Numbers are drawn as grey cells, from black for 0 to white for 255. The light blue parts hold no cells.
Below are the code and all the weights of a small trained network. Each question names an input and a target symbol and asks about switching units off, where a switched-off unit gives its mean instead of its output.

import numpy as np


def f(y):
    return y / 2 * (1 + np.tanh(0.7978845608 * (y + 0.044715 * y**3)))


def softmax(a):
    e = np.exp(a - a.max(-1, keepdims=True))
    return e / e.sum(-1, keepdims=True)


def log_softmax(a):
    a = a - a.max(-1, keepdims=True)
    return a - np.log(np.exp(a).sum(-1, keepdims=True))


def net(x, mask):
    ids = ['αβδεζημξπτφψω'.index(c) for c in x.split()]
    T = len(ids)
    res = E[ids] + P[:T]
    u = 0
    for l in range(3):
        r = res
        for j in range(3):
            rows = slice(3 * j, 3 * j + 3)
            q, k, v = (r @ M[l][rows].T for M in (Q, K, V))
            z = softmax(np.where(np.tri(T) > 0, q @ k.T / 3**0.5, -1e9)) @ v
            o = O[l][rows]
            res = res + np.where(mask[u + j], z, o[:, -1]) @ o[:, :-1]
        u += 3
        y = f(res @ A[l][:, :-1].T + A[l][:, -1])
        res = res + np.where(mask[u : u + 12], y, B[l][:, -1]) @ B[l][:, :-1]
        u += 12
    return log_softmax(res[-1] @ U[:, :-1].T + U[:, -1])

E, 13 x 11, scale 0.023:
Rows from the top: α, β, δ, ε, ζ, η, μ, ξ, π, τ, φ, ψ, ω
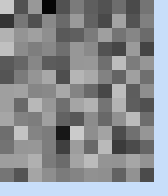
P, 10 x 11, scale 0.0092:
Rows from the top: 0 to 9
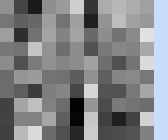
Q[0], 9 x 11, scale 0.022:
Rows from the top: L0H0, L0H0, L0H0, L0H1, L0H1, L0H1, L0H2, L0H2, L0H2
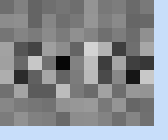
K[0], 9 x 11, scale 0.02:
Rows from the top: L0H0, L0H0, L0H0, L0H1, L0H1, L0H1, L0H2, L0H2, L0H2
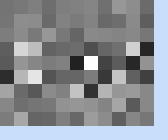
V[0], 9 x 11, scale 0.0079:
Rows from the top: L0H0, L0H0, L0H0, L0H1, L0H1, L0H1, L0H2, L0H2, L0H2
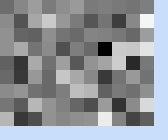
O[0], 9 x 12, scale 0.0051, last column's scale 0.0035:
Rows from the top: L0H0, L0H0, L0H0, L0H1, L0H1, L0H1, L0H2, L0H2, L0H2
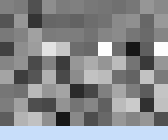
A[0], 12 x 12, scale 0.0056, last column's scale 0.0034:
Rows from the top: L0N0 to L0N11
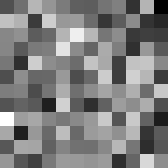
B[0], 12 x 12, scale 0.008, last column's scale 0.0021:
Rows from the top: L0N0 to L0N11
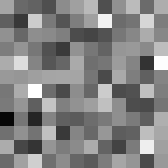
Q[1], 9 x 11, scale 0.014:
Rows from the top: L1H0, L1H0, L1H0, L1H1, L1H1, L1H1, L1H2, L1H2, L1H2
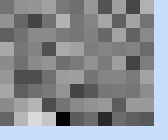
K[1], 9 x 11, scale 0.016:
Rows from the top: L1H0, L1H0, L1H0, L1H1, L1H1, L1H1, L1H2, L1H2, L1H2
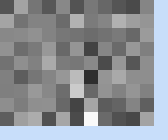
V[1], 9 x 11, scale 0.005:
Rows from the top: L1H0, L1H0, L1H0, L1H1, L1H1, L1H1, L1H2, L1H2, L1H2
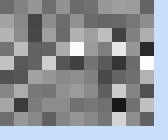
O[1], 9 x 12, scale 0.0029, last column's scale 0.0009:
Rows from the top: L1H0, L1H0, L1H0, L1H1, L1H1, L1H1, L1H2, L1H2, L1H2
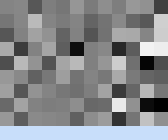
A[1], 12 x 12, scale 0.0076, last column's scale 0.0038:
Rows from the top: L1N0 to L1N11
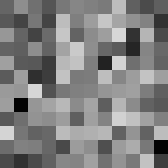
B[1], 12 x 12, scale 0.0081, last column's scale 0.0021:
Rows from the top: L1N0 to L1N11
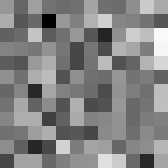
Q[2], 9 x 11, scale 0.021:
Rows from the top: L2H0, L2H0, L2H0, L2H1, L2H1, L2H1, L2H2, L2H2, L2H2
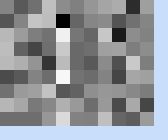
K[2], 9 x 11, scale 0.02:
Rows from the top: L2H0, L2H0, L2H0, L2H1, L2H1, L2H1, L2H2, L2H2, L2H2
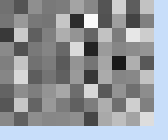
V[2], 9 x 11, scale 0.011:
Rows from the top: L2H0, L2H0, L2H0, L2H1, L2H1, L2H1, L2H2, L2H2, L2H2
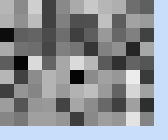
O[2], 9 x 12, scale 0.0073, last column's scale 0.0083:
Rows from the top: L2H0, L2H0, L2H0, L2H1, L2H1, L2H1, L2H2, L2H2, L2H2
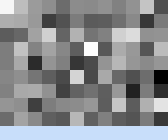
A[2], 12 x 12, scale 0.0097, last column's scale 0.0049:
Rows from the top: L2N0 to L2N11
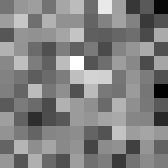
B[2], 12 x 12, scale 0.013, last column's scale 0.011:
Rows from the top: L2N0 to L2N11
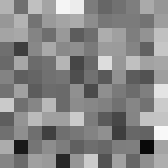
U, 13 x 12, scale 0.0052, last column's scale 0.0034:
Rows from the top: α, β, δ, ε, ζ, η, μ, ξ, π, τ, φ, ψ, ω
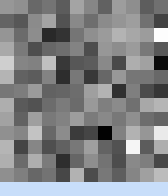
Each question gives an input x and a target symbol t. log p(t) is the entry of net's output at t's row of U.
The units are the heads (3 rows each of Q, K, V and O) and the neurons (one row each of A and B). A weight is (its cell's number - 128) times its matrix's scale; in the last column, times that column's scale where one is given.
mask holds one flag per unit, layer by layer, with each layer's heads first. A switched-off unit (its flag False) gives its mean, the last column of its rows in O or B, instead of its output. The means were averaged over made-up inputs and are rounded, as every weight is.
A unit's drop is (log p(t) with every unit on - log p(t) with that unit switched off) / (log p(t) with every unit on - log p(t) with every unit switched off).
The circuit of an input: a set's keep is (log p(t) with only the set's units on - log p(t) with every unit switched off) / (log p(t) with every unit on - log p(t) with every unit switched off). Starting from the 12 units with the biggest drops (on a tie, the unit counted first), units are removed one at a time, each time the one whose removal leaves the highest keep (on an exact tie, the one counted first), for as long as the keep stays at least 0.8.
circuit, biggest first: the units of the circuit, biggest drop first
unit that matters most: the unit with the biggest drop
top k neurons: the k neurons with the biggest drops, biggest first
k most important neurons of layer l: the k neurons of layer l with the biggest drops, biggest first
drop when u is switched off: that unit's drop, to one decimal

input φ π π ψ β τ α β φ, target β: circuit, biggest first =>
[L2H0]
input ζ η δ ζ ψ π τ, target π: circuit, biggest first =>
[L2N0 L2H1 L0H1 L2N10]
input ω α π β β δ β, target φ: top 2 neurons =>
[L2N7 L1N2]
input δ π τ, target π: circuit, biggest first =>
[L2N0 L2H1 L0H1]
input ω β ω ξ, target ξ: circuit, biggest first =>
[L2H0 L1N7 L2H2 L0H1]
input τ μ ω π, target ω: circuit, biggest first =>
[L0H1 L2H1 L2N8]
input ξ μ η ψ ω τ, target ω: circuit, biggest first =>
[L2H1 L2N8]
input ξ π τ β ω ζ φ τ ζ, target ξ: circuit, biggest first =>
[L2H0 L0H2 L0H1]
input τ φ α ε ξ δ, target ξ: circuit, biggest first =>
[L0H1 L2H0 L1N7 L2H2]
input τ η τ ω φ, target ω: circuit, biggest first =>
[L2H1 L2N8]
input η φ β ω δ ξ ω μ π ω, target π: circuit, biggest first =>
[L2N0 L2H1 L0N4]
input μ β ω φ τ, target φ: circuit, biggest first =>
[L0H1 L1N10 L2H1]
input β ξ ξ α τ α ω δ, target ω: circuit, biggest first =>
[L2H1 L0H1 L2N8]
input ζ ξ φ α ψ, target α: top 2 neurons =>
[L1N7 L2N1]
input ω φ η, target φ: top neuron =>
[L1N10]
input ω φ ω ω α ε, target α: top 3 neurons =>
[L0N1 L2N1 L1N4]
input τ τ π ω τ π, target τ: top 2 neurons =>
[L2N9 L2N7]
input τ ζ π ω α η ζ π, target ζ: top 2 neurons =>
[L1N11 L1N1]
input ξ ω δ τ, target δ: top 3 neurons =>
[L2N4 L2N11 L2N2]
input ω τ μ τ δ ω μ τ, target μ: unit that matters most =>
L0H1
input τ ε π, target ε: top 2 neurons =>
[L2N4 L0N4]
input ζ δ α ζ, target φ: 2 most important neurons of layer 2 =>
[L2N7 L2N9]
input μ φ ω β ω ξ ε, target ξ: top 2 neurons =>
[L0N1 L1N7]
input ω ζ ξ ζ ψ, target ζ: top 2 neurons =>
[L1N11 L0N4]
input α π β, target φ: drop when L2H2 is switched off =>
0.6
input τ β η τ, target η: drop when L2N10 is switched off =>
0.4
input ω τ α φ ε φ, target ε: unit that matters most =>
L2H1
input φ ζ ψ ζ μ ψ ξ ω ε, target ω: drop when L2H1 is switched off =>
0.8
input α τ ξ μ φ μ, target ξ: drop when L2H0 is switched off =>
0.7
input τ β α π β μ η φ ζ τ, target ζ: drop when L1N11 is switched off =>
0.3
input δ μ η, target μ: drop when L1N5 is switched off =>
0.0
